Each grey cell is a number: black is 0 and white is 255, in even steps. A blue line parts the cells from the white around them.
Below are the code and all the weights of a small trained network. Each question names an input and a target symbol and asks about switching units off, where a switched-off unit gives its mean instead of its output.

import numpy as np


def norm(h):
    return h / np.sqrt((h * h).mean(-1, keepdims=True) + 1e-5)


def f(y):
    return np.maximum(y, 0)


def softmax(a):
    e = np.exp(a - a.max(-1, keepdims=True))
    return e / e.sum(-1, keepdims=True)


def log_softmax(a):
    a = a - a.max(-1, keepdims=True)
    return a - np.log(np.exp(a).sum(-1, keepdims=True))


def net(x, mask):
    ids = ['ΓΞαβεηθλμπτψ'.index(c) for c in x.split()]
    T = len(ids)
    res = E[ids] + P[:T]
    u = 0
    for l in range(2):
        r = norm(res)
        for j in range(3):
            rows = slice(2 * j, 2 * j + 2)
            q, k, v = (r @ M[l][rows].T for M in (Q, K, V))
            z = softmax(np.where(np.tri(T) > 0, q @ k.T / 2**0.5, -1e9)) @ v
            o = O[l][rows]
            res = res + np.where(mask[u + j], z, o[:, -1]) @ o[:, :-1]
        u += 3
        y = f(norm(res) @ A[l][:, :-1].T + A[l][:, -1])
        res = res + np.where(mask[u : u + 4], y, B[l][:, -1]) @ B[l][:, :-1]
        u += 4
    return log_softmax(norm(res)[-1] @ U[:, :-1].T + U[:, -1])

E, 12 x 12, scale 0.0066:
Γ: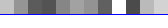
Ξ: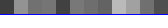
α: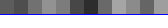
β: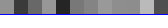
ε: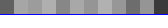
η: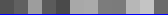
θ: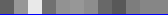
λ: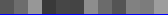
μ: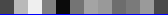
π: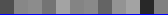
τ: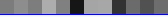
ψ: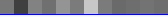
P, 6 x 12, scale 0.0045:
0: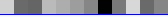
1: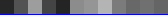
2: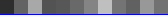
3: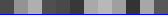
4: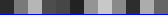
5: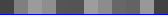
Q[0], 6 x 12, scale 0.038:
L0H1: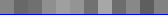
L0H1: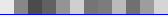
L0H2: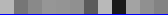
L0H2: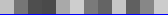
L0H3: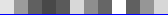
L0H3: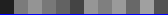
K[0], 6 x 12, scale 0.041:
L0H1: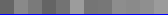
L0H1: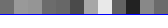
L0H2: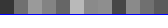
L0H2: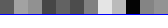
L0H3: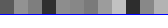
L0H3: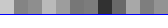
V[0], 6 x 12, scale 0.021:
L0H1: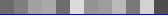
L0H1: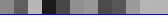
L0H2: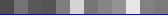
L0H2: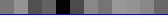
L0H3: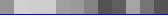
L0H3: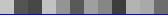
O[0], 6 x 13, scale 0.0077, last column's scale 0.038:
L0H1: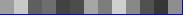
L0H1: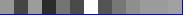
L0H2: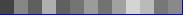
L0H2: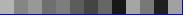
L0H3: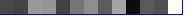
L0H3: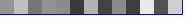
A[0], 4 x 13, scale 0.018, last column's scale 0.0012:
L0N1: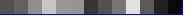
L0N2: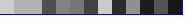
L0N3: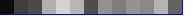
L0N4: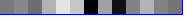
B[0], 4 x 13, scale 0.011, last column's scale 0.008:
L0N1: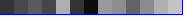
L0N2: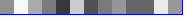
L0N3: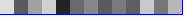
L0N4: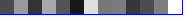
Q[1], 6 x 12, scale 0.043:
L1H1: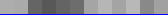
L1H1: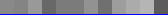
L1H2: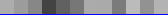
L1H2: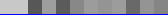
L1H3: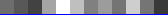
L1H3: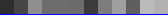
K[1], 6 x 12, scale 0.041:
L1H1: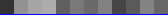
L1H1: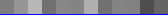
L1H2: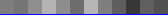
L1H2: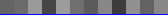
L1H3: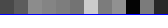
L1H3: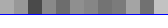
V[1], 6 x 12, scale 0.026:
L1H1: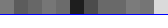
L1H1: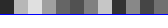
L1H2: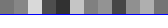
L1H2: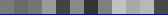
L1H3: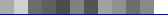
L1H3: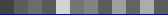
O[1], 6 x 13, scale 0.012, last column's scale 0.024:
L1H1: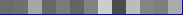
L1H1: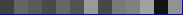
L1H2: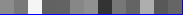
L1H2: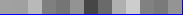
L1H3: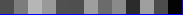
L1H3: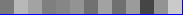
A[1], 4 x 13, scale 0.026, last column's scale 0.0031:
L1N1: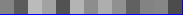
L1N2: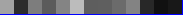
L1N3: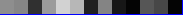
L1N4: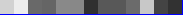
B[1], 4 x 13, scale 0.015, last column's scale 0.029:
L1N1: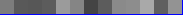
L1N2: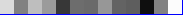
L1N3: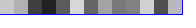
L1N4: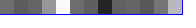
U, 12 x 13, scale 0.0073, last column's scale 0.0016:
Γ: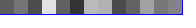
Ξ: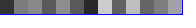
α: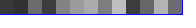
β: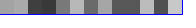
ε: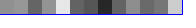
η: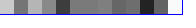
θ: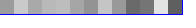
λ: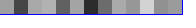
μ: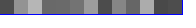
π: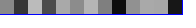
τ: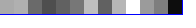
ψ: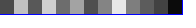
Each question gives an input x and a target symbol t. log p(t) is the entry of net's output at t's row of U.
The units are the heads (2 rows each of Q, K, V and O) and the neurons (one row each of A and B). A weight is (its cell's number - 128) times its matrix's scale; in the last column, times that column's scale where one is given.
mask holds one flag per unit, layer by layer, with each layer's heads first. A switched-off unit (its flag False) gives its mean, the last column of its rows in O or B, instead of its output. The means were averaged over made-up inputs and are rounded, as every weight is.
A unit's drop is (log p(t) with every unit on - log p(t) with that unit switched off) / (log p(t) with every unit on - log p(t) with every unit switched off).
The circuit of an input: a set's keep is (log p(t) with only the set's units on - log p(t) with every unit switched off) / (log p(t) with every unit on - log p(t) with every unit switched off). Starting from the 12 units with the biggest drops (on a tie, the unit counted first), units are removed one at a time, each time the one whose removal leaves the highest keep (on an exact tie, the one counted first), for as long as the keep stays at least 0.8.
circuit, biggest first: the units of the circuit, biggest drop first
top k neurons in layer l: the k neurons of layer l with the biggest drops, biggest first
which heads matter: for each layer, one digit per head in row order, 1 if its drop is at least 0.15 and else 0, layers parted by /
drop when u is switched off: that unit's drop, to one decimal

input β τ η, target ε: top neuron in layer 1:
[L1N4]
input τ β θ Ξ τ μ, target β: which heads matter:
000 / 000
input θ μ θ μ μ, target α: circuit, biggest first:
[L0H2; L1N2]
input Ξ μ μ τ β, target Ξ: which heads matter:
000 / 000
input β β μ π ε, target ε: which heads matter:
001 / 000
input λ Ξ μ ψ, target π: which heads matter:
100 / 000
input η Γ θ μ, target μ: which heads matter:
001 / 001
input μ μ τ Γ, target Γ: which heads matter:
101 / 001
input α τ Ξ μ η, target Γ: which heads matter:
101 / 000
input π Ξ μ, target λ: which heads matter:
110 / 000
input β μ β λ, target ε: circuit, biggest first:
[L0H3; L1N4]
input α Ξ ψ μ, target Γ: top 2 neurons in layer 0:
[L0N4; L0N3]
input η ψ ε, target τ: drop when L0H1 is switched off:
0.3
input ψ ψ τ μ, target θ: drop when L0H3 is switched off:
0.1
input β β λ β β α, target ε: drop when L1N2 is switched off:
0.0
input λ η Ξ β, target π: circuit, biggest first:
[L0H1]
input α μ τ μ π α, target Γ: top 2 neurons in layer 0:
[L0N4; L0N3]
